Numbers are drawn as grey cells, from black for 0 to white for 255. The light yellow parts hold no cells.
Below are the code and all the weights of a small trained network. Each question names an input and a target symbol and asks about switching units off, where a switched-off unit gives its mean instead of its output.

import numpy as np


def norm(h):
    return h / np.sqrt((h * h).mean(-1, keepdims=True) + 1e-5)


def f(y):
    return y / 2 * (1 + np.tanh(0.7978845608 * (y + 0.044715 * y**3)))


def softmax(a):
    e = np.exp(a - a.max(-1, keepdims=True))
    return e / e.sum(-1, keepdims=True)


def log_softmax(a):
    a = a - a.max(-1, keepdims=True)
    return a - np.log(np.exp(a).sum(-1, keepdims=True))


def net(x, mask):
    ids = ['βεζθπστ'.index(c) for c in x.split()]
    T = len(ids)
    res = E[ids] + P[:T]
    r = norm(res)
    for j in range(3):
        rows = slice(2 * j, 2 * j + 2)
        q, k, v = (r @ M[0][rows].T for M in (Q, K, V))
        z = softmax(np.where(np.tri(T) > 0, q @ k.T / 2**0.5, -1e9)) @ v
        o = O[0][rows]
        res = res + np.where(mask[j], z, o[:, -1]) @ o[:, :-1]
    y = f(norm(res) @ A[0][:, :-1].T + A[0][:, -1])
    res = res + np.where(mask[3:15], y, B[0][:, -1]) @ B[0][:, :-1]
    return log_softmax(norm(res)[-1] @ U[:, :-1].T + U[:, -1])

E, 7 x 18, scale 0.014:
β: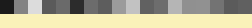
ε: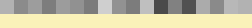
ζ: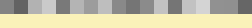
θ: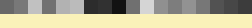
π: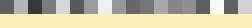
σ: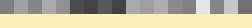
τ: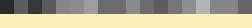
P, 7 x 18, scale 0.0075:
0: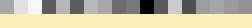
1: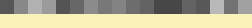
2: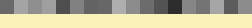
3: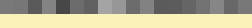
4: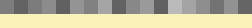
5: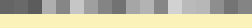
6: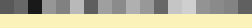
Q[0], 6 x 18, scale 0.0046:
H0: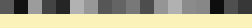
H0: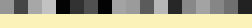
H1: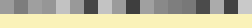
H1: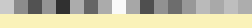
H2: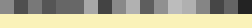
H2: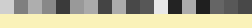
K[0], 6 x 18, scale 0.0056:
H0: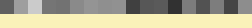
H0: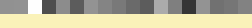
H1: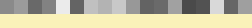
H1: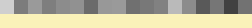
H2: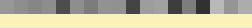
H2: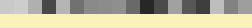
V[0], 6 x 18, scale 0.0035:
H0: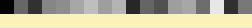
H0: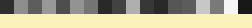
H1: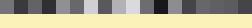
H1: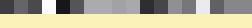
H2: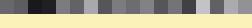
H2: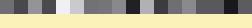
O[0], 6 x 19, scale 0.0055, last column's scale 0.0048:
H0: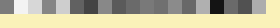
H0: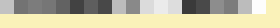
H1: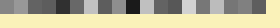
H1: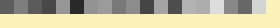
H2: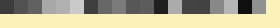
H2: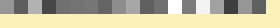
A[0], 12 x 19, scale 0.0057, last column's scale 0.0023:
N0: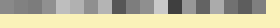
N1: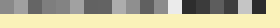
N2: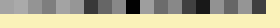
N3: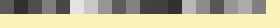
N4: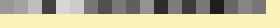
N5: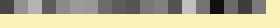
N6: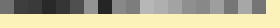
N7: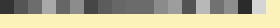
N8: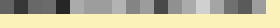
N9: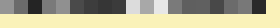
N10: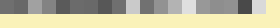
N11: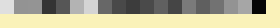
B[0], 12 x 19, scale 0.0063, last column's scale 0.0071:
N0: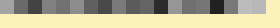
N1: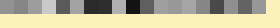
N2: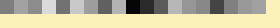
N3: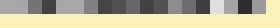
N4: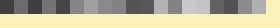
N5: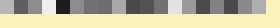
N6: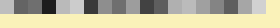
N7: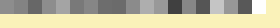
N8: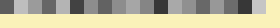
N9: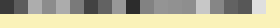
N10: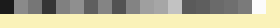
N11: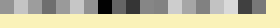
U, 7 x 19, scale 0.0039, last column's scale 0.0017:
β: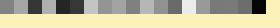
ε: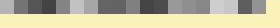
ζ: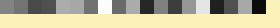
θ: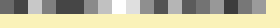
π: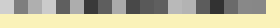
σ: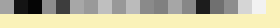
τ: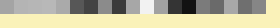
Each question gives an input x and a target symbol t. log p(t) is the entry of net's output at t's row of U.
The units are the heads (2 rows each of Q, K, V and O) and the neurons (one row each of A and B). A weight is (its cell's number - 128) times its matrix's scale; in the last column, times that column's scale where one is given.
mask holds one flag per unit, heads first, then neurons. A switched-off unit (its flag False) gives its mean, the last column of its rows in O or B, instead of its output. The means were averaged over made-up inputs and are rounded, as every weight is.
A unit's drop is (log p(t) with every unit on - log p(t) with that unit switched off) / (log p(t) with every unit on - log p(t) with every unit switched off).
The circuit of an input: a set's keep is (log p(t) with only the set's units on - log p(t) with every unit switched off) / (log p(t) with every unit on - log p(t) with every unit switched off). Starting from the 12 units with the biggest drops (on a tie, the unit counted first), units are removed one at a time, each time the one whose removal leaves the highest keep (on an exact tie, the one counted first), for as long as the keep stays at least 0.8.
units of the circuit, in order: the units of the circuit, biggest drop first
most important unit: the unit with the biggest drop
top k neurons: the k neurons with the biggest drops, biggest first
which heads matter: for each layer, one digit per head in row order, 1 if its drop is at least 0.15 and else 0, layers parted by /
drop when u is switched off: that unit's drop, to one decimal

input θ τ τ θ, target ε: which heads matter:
111
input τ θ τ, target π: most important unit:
H1
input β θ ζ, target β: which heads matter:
101
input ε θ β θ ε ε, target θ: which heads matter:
001
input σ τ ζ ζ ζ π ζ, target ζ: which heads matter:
111
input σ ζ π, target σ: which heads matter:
100
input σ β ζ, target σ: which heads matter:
101
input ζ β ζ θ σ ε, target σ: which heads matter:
101
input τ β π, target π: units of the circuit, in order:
N2; H1; N1
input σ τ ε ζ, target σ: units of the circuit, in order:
H0; N9
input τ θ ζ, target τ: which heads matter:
000
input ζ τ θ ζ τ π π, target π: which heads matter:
100
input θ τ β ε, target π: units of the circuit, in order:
N2; H0
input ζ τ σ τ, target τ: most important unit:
H0
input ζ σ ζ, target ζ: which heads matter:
011
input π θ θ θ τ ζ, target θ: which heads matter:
001
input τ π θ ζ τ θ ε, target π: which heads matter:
100
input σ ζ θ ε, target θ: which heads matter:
101
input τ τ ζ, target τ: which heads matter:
100
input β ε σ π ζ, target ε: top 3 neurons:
N3; N8; N9
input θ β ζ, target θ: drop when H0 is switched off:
0.2
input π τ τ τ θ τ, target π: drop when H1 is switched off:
0.5
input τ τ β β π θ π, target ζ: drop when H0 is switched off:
0.9
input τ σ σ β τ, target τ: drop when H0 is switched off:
0.3
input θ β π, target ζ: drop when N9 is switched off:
0.0
